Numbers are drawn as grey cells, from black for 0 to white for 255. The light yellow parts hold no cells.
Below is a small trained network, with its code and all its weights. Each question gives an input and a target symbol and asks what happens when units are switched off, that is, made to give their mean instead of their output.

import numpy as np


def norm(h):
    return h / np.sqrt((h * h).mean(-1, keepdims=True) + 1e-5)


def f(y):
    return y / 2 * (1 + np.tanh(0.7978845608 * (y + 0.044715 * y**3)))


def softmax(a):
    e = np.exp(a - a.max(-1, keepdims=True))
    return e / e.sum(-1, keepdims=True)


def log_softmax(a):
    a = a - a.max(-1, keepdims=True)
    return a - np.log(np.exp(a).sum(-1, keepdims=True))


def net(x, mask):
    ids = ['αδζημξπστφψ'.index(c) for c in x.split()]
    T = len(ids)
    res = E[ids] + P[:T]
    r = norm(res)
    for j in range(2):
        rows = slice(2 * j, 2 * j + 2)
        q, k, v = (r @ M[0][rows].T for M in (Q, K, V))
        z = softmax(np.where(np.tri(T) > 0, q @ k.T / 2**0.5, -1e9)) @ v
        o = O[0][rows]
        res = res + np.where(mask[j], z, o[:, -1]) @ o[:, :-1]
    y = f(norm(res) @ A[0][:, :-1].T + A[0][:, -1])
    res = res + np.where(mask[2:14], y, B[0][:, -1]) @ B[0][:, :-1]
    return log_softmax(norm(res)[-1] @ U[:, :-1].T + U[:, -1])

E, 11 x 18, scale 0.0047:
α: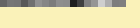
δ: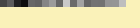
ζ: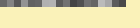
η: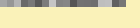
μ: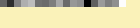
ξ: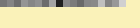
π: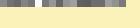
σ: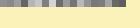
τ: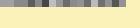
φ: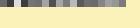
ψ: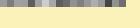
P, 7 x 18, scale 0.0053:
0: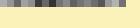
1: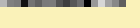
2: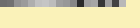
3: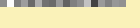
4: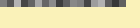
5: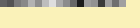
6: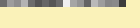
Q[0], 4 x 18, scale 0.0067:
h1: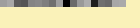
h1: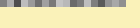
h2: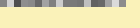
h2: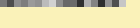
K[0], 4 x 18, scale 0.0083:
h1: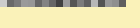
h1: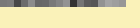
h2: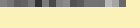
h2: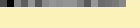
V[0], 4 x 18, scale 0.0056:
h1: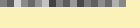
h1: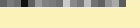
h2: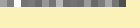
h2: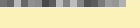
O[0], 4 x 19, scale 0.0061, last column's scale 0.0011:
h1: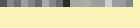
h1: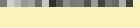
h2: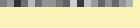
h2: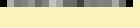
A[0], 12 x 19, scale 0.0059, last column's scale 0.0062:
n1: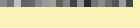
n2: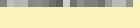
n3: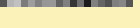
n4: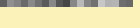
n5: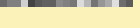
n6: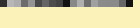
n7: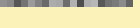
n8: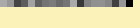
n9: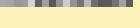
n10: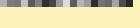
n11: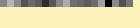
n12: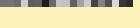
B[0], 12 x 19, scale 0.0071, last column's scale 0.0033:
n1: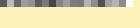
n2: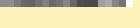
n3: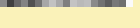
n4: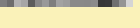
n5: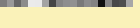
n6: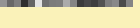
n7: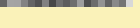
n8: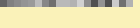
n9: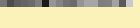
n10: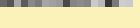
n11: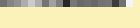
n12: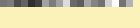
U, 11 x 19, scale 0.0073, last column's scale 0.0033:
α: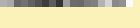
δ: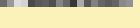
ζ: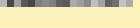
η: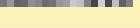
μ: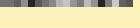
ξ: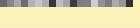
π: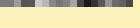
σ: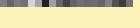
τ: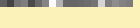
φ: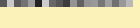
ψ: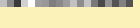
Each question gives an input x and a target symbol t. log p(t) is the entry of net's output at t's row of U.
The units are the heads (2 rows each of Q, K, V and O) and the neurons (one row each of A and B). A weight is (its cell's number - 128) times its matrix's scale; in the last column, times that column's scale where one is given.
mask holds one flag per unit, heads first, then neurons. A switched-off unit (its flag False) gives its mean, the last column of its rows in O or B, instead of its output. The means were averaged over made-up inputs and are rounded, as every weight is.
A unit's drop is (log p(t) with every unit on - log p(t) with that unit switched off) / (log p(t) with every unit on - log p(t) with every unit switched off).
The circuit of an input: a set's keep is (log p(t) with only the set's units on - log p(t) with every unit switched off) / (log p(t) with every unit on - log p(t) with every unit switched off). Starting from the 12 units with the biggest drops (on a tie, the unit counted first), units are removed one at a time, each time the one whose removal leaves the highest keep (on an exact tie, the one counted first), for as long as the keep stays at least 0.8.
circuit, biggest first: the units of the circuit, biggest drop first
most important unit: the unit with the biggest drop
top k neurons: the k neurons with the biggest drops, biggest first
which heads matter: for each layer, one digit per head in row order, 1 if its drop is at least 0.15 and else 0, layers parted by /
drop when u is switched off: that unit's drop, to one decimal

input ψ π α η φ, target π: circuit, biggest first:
n6, h1
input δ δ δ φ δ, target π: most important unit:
n6
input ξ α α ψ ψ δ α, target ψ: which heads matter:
10
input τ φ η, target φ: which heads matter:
01
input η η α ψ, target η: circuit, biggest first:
h2, n8, n7, h1
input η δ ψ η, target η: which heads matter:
01
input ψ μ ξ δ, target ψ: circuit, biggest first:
h1, n5
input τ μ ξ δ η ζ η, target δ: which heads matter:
11
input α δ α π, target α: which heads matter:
10
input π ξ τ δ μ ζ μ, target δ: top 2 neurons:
n11, n1
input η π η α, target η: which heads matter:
01
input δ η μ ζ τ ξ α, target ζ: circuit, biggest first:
h2, n10
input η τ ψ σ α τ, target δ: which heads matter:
00
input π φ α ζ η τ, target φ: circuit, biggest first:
h2, n7
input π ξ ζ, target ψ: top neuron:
n2
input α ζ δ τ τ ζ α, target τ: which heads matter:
10
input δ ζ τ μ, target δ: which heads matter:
11
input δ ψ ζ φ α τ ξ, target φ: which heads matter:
01
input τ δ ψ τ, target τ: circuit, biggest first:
h1, n12, n10, n11
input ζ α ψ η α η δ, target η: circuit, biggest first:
h2, n8, n7
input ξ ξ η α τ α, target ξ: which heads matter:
01
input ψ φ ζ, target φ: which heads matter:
00
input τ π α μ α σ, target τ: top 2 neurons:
n5, n11
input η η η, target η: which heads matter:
01
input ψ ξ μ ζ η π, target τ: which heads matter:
01
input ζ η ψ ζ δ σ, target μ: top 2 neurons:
n1, n3
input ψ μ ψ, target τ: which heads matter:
00
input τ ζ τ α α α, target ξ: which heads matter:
01
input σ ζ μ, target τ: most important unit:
h2
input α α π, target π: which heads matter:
00
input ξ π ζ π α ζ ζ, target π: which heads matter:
10
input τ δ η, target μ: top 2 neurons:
n3, n1
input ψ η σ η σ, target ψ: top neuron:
n1
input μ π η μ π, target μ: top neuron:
n1
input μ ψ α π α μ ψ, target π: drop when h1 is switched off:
0.2
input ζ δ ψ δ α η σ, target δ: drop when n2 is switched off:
0.1
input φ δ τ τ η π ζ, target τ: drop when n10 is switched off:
0.2
